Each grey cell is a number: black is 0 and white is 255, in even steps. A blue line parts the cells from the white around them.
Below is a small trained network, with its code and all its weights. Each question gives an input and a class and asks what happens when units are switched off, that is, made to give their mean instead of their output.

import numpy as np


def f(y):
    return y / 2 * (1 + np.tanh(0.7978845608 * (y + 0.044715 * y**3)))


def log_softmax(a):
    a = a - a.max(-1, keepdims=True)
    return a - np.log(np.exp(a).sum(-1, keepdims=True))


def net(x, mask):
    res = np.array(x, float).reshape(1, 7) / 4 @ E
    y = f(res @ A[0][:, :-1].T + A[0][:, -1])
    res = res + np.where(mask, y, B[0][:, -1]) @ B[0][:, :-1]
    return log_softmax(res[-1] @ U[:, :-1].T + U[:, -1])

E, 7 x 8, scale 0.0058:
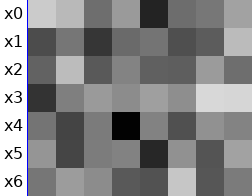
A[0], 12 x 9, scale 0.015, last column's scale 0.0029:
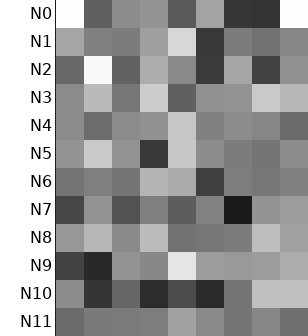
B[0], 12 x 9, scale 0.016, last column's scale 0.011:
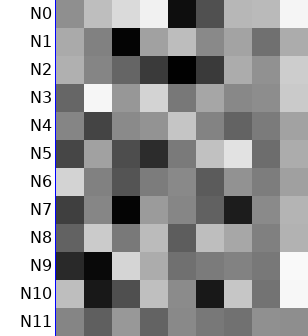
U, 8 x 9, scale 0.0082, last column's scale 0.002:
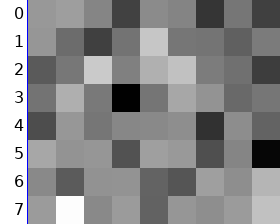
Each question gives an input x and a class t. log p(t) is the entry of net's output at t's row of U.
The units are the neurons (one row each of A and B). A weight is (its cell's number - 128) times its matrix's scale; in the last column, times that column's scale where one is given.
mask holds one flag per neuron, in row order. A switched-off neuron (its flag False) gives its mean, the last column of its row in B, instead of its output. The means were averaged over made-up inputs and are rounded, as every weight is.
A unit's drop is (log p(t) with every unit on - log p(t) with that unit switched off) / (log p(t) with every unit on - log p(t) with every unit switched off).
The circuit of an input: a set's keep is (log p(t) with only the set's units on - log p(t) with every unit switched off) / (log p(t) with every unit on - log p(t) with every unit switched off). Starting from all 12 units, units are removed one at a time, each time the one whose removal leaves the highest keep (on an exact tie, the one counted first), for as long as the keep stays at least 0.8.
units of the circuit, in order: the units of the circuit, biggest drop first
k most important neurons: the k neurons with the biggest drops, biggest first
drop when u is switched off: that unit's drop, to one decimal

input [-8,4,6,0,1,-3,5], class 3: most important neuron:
(N10)
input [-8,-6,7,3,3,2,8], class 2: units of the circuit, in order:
(N2; N10)
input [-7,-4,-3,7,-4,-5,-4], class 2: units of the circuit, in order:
(N9; N10)
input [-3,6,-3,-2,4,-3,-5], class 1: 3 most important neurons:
(N0; N1; N2)
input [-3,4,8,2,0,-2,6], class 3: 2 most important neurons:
(N0; N10)
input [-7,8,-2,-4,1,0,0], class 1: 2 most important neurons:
(N0; N7)
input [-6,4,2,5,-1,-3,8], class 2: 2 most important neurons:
(N10; N9)
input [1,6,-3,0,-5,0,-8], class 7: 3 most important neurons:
(N3; N10; N8)
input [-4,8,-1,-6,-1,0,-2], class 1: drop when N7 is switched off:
0.1
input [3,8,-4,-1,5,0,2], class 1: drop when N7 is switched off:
0.2
